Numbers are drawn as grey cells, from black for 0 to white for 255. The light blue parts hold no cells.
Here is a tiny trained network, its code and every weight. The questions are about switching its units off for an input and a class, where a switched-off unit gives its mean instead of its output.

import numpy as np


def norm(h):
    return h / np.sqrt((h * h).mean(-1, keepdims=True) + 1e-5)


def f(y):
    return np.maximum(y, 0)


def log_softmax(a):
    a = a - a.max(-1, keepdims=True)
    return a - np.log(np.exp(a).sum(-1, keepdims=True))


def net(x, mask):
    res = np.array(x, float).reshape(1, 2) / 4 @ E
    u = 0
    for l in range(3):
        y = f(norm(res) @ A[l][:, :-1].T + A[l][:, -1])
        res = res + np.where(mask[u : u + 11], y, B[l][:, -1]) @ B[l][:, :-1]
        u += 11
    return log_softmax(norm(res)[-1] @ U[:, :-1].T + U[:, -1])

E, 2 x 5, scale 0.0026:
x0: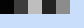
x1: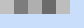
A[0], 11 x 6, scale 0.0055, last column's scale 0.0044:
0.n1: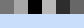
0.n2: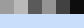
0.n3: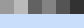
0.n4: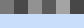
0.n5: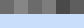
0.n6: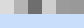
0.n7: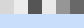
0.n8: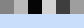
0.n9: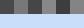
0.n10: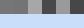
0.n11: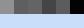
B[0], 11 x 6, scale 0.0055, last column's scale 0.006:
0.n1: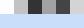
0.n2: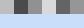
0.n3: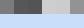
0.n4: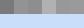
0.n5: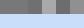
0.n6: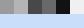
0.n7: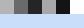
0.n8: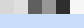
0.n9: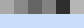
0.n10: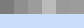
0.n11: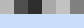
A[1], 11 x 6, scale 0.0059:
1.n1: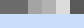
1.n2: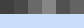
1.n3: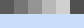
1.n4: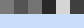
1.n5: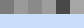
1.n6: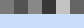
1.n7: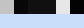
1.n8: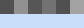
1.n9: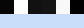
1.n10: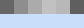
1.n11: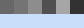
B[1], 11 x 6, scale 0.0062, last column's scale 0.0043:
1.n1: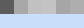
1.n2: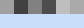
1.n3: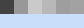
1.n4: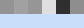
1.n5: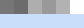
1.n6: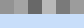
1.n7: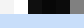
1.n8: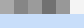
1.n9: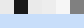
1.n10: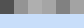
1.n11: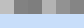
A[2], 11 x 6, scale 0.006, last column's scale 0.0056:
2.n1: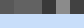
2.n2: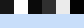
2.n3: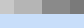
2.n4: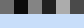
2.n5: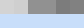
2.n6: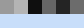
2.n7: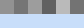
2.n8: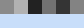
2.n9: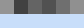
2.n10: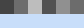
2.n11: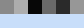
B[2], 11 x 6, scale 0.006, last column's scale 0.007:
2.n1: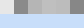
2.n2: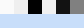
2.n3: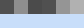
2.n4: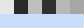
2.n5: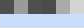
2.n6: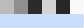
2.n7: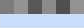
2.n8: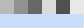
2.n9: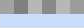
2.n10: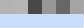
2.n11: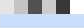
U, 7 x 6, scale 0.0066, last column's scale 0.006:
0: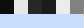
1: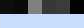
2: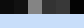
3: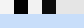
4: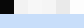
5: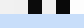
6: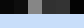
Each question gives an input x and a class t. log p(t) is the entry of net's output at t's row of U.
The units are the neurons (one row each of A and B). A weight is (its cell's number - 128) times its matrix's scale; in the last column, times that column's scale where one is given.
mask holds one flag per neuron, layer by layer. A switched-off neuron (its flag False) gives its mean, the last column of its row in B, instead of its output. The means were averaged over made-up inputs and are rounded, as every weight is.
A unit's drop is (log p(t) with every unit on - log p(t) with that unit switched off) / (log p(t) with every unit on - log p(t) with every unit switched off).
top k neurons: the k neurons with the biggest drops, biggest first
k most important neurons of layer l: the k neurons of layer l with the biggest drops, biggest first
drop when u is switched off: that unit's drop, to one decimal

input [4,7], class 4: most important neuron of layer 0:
[0.n6]
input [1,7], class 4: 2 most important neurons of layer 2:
[2.n6, 2.n11]
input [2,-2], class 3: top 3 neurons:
[0.n8, 0.n1, 0.n6]
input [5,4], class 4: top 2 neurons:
[0.n7, 0.n6]
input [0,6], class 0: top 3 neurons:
[0.n7, 0.n1, 0.n8]
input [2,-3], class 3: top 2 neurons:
[0.n8, 0.n1]
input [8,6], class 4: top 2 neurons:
[0.n7, 0.n6]
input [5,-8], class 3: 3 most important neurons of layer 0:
[0.n8, 0.n6, 0.n7]
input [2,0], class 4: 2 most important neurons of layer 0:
[0.n7, 0.n6]
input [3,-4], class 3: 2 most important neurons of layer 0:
[0.n8, 0.n1]
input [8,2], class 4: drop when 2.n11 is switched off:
0.1
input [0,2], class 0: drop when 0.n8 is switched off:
0.8
